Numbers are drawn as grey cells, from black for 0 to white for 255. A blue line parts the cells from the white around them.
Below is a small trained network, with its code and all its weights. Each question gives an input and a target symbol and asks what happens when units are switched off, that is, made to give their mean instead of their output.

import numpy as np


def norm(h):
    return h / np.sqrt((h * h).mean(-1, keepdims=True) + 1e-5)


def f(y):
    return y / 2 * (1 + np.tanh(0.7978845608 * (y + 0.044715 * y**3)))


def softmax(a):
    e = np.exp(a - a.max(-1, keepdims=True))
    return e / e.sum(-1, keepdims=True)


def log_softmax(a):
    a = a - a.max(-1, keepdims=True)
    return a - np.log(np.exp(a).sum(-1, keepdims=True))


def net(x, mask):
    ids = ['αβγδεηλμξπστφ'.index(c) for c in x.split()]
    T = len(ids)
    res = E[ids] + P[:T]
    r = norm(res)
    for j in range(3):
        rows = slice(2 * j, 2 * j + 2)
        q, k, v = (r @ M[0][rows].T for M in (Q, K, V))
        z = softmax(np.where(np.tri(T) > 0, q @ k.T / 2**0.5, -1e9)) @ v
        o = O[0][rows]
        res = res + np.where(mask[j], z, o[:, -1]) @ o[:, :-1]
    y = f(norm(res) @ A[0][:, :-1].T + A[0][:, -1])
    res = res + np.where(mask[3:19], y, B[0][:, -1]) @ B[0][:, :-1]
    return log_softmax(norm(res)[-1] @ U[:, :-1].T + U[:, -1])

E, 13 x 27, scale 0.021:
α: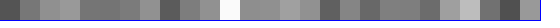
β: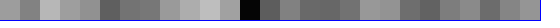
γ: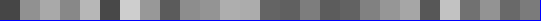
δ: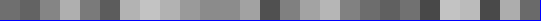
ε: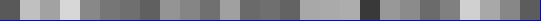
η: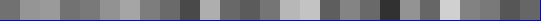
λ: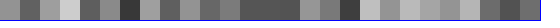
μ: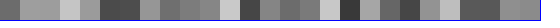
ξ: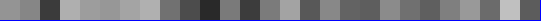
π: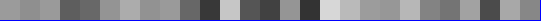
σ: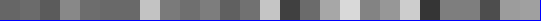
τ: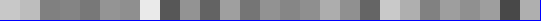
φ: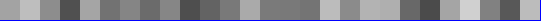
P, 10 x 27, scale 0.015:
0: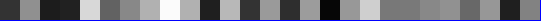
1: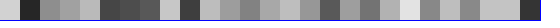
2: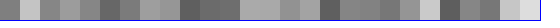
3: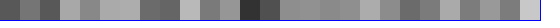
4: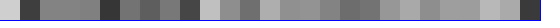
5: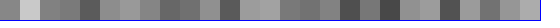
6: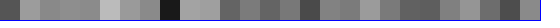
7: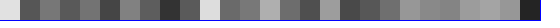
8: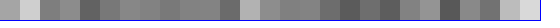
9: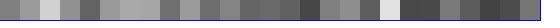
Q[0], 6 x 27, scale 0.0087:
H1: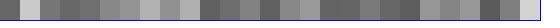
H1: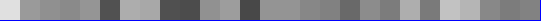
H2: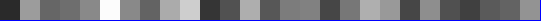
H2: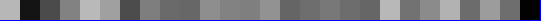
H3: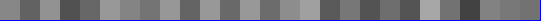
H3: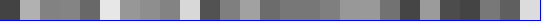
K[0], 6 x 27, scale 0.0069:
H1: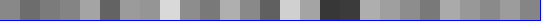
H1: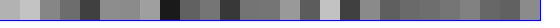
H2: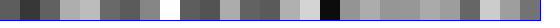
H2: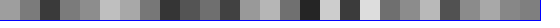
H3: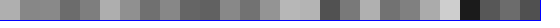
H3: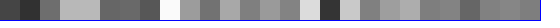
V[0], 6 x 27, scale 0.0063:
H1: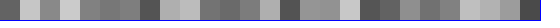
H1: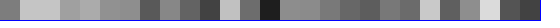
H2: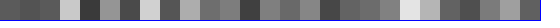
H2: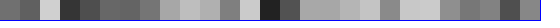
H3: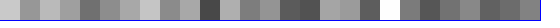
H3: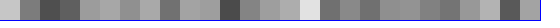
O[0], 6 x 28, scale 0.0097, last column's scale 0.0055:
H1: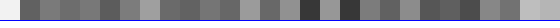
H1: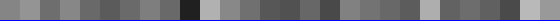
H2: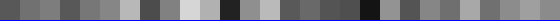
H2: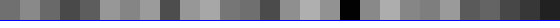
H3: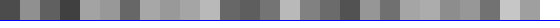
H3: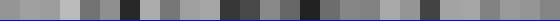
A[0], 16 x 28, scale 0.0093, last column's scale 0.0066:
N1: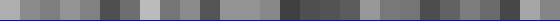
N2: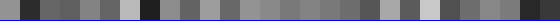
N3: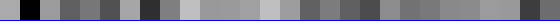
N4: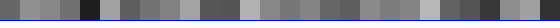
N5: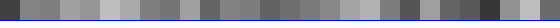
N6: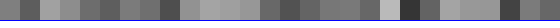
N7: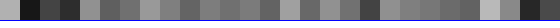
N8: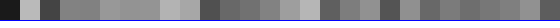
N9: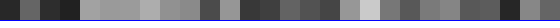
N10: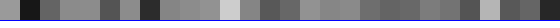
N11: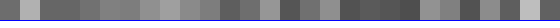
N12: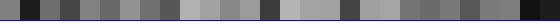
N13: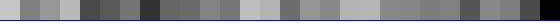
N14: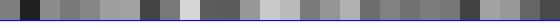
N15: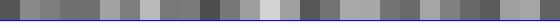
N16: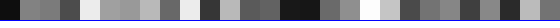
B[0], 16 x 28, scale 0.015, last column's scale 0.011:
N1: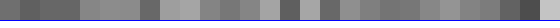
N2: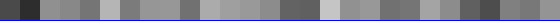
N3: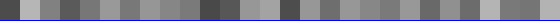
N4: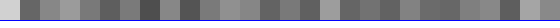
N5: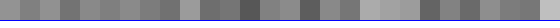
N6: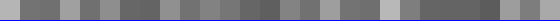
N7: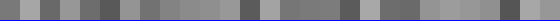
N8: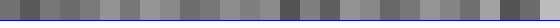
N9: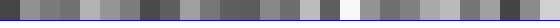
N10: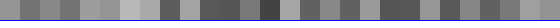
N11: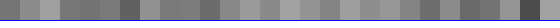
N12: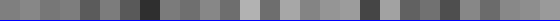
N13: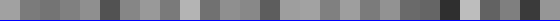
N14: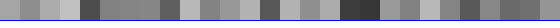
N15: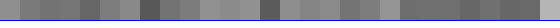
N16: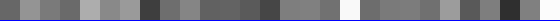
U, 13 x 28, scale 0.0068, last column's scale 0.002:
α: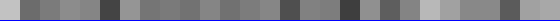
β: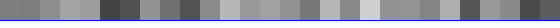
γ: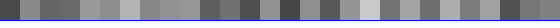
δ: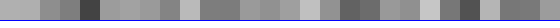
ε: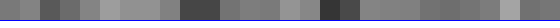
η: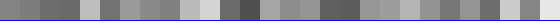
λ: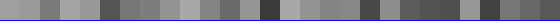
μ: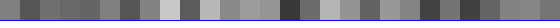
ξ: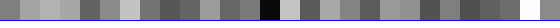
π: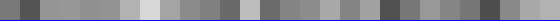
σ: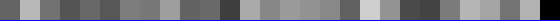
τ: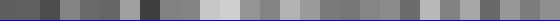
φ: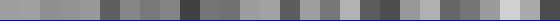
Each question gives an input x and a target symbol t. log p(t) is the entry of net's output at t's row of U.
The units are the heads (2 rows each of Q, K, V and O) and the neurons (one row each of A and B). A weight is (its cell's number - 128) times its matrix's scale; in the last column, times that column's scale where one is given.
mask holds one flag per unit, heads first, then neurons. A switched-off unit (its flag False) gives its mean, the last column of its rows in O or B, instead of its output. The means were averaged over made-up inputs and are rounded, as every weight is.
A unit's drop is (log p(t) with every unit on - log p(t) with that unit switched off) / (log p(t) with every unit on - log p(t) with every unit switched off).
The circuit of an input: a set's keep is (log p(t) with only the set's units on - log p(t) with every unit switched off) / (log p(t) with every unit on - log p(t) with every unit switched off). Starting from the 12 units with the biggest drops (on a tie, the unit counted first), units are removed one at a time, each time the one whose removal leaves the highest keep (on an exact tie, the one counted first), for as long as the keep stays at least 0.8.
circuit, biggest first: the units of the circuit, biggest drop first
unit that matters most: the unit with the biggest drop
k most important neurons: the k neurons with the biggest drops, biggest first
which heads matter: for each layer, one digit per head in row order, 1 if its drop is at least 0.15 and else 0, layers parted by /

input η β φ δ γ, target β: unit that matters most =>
H2
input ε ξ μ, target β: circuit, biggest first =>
N11, N16
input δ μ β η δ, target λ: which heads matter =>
001
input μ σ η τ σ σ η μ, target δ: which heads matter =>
100
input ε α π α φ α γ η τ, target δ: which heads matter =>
000
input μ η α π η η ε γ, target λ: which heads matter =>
001
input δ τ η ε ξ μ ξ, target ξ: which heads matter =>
010
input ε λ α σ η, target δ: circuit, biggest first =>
H1, N14
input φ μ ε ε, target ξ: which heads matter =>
100
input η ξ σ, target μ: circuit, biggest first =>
N15, N16
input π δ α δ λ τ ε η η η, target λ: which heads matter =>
011
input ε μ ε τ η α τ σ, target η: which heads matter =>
001
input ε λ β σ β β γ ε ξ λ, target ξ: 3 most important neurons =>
N4, N6, N16
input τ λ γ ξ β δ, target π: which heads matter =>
000
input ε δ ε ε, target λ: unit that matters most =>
H1
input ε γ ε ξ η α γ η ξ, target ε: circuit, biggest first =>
N16, N9
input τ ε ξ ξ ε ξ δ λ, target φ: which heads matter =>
010
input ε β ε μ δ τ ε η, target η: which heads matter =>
001
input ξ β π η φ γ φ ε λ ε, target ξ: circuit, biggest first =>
H1, H3, N1
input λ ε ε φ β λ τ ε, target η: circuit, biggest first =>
H3
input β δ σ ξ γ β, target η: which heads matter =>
000
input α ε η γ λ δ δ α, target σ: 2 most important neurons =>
N3, N12
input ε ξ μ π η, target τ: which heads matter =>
010
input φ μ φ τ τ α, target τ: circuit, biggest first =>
N16, N3
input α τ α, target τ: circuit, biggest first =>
N16, N15
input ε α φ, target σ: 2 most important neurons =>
N16, N9
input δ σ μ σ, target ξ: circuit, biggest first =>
H1, N14
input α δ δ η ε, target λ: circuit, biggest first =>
H3, N13
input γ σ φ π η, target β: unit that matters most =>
H2
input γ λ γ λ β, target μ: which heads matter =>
010
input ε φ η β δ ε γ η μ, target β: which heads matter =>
000
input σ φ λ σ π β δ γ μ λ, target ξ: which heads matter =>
010
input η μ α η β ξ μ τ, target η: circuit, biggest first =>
H3, N16
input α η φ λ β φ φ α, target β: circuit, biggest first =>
H2
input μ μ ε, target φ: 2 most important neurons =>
N16, N9
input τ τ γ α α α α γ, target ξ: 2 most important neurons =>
N10, N12
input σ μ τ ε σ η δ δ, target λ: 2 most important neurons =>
N13, N6
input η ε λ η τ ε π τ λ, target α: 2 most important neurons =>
N4, N16
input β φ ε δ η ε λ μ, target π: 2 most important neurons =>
N10, N2
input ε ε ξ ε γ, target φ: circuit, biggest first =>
H2
